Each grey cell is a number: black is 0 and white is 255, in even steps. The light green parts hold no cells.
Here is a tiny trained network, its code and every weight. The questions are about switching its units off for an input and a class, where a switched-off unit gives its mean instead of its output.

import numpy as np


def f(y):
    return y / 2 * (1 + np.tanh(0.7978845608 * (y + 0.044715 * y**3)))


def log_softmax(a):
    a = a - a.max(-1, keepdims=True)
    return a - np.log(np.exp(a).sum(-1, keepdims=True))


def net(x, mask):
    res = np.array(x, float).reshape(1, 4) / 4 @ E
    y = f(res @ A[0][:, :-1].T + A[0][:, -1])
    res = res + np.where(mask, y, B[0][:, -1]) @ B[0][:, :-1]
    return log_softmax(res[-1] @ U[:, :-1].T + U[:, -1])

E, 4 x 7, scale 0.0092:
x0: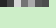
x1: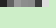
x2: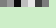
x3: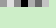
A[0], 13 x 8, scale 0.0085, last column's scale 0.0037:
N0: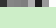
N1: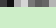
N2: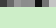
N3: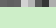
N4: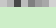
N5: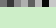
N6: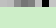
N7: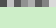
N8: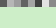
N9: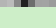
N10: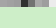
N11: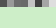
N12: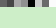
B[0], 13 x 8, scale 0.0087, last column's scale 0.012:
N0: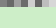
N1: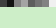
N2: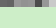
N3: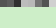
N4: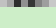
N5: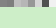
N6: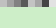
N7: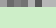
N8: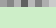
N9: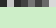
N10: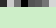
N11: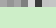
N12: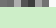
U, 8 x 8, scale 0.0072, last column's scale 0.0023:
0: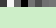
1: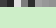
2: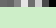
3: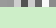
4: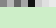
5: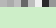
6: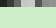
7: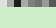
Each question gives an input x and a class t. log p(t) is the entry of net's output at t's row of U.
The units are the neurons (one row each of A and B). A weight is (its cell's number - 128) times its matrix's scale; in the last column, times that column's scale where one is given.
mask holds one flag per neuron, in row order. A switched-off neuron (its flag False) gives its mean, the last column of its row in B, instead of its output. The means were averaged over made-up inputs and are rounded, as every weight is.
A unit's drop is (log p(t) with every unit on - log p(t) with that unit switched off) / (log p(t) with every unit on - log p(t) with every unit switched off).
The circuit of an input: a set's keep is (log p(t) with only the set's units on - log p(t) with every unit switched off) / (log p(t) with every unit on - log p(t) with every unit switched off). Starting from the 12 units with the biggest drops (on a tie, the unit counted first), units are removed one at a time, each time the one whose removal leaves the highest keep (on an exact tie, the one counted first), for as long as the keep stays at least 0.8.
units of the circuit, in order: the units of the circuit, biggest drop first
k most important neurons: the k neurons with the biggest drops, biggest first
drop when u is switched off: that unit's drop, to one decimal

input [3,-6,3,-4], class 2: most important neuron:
[N3]
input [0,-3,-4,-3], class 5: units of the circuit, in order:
[N6; N5]
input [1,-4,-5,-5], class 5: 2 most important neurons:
[N6; N5]
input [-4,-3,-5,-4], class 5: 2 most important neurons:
[N6; N1]
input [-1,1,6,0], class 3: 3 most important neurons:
[N1; N11; N7]
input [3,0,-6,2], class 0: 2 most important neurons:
[N10; N1]
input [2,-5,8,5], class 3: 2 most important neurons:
[N11; N7]
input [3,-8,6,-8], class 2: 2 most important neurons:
[N5; N3]
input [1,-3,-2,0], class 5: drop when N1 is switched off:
0.2
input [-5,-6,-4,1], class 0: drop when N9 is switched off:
0.1
